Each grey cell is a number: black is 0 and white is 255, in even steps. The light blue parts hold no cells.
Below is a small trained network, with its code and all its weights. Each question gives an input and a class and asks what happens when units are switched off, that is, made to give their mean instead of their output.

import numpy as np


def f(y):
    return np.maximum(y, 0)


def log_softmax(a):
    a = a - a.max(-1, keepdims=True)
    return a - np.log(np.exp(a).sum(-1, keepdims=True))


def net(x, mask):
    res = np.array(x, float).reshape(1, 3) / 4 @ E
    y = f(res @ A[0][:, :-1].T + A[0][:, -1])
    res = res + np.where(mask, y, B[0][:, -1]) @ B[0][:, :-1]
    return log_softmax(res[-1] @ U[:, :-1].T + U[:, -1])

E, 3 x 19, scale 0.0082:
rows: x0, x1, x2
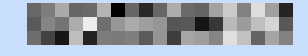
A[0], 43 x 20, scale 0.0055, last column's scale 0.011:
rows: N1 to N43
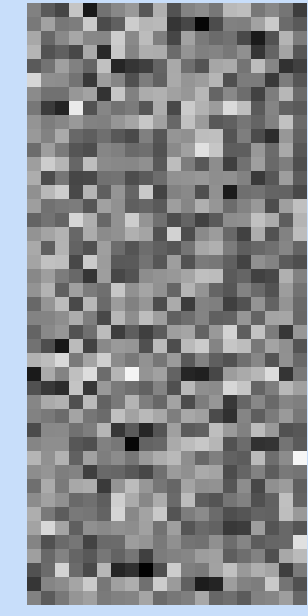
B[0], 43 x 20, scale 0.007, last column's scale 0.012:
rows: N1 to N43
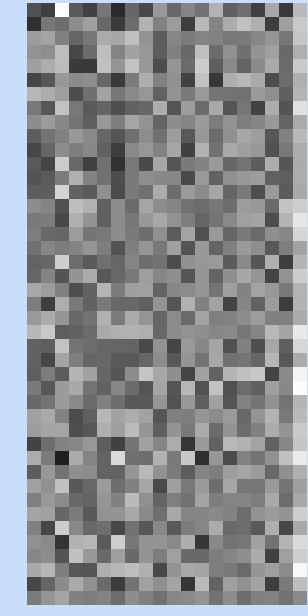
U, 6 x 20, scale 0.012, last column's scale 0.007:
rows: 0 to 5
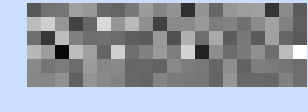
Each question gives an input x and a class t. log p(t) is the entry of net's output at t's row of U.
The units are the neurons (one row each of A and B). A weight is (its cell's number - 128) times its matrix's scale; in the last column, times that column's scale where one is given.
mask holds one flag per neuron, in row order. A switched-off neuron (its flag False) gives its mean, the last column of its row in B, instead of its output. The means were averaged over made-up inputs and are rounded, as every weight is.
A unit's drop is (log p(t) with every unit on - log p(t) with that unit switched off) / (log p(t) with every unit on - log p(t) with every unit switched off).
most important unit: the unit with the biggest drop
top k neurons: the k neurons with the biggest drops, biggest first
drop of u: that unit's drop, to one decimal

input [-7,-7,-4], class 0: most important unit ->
N32
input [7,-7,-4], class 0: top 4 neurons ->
(N32, N6, N20, N10)
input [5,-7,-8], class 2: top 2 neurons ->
(N19, N22)
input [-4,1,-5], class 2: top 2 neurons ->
(N41, N24)
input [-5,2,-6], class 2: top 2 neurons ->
(N41, N22)
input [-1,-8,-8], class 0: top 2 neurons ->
(N32, N6)
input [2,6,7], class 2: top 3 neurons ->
(N8, N28, N1)
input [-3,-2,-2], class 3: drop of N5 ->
0.2
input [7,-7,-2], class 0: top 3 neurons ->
(N32, N6, N20)
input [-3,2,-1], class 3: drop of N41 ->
0.1
